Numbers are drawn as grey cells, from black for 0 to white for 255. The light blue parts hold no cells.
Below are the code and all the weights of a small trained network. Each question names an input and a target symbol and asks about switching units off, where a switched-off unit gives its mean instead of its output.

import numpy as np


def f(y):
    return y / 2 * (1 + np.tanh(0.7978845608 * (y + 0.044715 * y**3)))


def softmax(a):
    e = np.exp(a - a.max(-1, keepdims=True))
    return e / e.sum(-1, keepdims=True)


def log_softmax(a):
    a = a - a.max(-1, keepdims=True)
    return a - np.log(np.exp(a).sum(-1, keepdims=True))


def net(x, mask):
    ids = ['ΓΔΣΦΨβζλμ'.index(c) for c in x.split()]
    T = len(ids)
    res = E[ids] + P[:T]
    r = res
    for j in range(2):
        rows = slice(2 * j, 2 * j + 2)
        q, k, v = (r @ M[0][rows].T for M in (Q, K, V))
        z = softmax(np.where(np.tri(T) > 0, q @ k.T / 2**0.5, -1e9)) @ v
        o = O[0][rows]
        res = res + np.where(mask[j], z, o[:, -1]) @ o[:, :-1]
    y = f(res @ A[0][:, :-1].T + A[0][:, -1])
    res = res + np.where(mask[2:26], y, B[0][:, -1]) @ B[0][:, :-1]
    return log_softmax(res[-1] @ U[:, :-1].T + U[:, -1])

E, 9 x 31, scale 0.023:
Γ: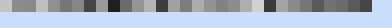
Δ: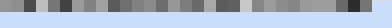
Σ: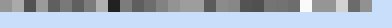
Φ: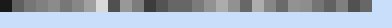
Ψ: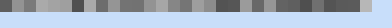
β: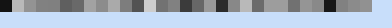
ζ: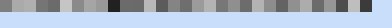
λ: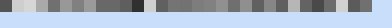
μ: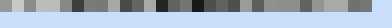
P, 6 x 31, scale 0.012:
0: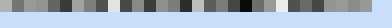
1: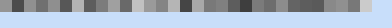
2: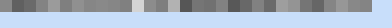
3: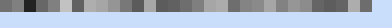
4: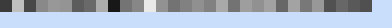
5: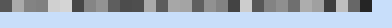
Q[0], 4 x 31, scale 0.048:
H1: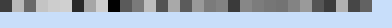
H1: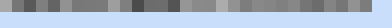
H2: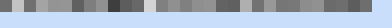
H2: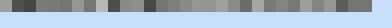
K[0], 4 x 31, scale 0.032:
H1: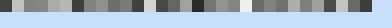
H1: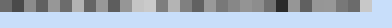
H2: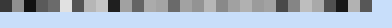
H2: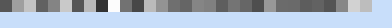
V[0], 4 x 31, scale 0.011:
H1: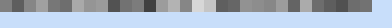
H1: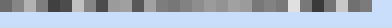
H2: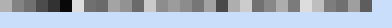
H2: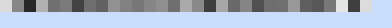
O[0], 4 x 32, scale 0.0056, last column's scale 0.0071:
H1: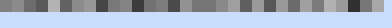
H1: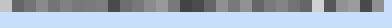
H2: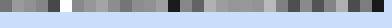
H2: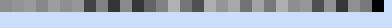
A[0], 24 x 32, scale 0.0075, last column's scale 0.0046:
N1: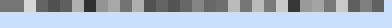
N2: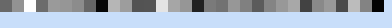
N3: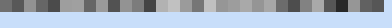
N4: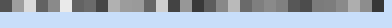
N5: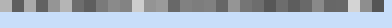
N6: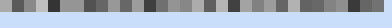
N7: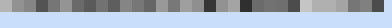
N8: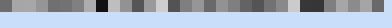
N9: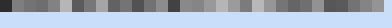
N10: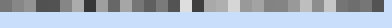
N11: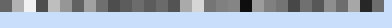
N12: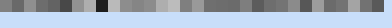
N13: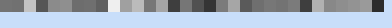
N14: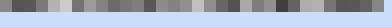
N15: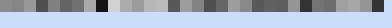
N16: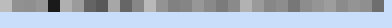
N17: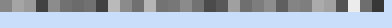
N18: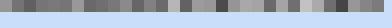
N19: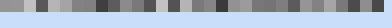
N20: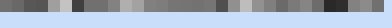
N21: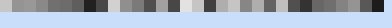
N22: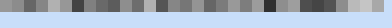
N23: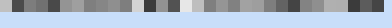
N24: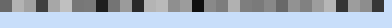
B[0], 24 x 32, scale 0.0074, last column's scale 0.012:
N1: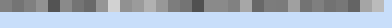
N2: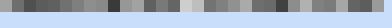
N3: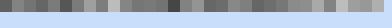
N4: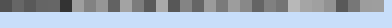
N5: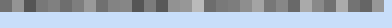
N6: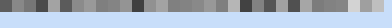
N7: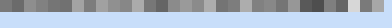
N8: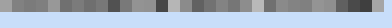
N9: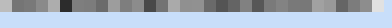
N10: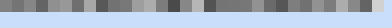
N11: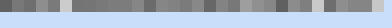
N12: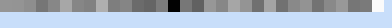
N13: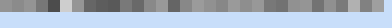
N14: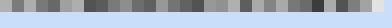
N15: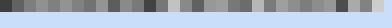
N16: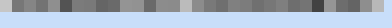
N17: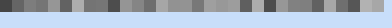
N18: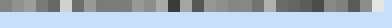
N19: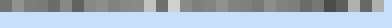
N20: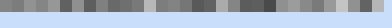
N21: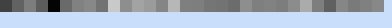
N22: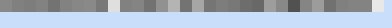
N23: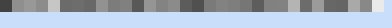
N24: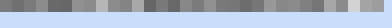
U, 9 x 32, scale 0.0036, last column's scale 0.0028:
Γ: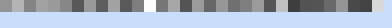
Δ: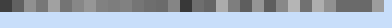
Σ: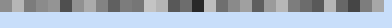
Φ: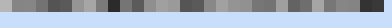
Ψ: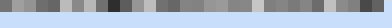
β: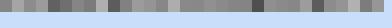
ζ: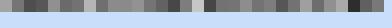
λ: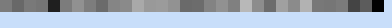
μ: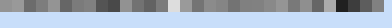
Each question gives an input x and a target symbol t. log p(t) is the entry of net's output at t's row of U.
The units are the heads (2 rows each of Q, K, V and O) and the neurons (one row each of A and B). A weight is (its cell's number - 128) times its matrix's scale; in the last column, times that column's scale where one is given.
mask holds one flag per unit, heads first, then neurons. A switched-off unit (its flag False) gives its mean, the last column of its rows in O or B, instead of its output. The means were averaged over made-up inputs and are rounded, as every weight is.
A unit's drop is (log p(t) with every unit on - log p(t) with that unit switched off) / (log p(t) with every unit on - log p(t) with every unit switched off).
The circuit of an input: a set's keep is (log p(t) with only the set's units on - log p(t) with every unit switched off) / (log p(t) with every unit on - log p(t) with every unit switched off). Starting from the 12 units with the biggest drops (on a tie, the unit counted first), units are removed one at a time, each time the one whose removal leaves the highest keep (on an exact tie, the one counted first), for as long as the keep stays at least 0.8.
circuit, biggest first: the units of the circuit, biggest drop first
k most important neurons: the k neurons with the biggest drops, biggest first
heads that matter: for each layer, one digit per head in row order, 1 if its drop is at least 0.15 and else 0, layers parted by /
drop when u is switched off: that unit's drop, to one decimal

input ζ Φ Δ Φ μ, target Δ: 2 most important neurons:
(N17, N15)
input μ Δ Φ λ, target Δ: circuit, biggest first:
(H2, N15)
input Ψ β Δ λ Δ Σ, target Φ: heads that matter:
10
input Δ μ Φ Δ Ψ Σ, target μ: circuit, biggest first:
(H2)
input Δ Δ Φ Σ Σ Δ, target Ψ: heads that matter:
11
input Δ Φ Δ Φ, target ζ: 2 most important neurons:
(N23, N15)
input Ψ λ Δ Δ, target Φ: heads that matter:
10
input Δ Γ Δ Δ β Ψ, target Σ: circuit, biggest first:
(H2, N4)
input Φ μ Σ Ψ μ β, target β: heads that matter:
01
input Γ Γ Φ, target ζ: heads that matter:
11
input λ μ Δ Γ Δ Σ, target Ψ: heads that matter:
11
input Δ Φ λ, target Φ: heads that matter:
10
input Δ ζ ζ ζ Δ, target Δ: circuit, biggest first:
(H2, N23, N15)
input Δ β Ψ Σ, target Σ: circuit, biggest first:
(H2, N23, N14)
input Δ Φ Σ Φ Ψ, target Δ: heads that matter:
01
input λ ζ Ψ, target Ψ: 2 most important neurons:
(N13, N12)
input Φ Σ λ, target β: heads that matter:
11
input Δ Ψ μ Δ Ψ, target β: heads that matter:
10
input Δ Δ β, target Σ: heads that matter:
01
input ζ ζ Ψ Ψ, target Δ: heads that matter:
11
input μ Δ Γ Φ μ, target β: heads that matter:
10
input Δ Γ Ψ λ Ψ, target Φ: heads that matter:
10
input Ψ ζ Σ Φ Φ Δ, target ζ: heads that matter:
11
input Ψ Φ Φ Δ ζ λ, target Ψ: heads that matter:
01
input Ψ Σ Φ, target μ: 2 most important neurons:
(N12, N23)
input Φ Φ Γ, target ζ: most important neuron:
(N12)
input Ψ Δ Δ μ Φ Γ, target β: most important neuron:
(N12)
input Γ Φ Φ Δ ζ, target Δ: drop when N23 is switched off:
0.3
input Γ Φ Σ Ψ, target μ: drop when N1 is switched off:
0.1
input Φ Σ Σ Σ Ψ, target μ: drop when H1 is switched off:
0.6
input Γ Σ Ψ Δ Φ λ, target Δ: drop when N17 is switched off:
0.2
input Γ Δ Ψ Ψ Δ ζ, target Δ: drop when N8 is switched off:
0.0
